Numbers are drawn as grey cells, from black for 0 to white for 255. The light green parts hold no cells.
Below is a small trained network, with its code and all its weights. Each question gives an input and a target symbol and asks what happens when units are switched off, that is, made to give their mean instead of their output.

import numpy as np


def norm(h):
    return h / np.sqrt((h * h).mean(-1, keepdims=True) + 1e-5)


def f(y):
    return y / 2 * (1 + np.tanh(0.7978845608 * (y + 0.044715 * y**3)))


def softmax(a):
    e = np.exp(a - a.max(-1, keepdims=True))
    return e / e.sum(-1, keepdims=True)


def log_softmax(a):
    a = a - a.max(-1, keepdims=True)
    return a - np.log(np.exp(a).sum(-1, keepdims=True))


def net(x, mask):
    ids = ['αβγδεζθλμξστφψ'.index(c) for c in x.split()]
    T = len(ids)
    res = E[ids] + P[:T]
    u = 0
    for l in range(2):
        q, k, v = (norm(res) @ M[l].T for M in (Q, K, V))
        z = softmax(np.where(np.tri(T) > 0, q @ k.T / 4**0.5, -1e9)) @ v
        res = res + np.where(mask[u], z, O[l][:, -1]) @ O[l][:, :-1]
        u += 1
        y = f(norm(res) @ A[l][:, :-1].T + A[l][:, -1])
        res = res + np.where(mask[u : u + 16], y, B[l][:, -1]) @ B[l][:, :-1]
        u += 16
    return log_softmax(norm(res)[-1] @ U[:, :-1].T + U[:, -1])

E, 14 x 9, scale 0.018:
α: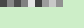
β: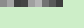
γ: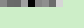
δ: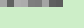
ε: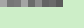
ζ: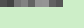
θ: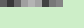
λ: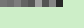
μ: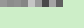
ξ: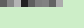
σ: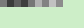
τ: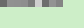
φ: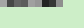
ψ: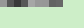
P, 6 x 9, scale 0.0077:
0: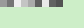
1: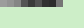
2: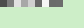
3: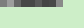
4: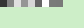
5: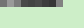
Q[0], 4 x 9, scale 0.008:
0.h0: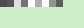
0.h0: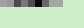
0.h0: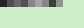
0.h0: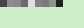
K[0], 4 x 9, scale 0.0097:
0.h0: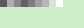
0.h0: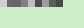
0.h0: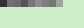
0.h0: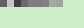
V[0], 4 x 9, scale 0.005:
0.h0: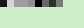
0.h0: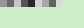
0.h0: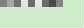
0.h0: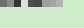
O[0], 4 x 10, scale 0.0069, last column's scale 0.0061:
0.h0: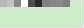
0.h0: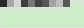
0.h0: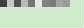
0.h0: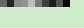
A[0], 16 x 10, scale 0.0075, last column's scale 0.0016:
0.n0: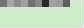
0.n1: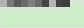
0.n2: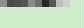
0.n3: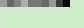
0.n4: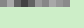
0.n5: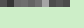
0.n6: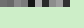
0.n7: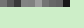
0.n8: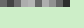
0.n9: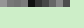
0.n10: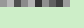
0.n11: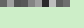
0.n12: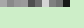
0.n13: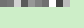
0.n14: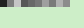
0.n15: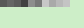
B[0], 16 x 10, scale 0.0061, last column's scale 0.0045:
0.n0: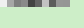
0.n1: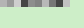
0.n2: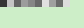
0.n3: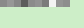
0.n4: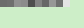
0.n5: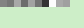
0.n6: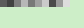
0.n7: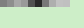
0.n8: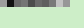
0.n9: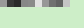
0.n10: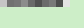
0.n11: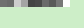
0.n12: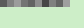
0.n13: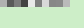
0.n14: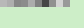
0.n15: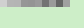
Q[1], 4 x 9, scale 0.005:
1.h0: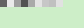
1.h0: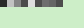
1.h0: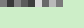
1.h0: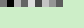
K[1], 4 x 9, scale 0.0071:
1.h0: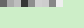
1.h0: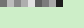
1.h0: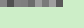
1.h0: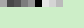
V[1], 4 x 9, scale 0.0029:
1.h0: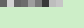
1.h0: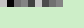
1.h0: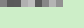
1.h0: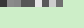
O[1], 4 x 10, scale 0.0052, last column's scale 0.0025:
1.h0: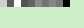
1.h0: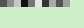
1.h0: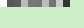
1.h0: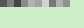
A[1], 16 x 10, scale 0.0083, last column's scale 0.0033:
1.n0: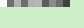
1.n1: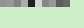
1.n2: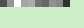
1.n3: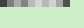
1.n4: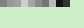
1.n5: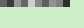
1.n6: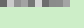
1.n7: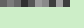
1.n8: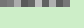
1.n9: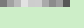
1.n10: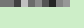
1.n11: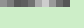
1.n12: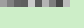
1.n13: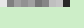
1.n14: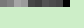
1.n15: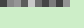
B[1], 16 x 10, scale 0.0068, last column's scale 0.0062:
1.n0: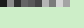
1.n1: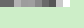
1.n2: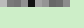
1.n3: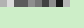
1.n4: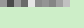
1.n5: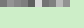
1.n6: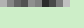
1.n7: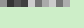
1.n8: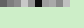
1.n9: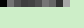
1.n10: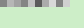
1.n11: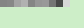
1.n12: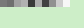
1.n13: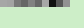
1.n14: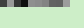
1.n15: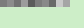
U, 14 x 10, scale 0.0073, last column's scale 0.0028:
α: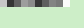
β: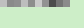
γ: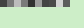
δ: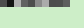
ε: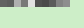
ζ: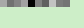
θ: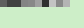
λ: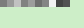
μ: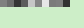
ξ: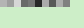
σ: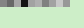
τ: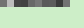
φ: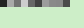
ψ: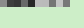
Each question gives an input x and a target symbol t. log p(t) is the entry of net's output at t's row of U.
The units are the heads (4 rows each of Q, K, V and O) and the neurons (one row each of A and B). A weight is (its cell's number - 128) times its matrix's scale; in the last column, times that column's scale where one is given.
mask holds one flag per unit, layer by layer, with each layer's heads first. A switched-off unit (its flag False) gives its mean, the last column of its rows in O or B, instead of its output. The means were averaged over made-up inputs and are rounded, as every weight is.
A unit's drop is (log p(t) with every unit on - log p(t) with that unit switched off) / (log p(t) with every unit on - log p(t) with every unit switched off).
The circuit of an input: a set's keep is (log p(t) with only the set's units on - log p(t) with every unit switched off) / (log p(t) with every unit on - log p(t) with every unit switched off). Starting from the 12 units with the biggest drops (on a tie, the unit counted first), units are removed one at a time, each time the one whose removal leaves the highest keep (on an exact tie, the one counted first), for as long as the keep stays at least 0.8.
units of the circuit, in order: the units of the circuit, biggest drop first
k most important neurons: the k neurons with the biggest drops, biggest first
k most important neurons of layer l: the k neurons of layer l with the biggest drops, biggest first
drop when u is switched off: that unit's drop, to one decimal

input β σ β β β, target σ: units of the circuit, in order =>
[0.h0 1.n12]
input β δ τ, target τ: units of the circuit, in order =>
[1.n9 1.n3]
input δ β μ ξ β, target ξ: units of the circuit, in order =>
[0.h0 1.h0]
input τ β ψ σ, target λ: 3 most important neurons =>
[0.n15 1.n3 1.n8]
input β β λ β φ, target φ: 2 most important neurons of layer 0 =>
[0.n2 0.n9]
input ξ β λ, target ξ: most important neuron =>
[0.n14]
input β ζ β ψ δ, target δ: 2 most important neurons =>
[1.n9 0.n12]
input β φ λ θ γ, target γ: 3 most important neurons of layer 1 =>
[1.n1 1.n9 1.n6]
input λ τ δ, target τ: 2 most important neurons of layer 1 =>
[1.n9 1.n3]
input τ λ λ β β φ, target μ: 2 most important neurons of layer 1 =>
[1.n7 1.n10]
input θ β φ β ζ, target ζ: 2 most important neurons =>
[1.n2 0.n8]
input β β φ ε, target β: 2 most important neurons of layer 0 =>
[0.n9 0.n0]
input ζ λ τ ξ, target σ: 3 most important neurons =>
[1.n7 0.n14 0.n9]
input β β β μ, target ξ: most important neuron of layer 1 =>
[1.n0]
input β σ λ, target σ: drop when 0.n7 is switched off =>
0.0
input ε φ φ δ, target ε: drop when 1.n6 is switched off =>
0.1
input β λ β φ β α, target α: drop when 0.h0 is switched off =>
0.3
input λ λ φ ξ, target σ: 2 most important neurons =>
[1.n7 0.n9]
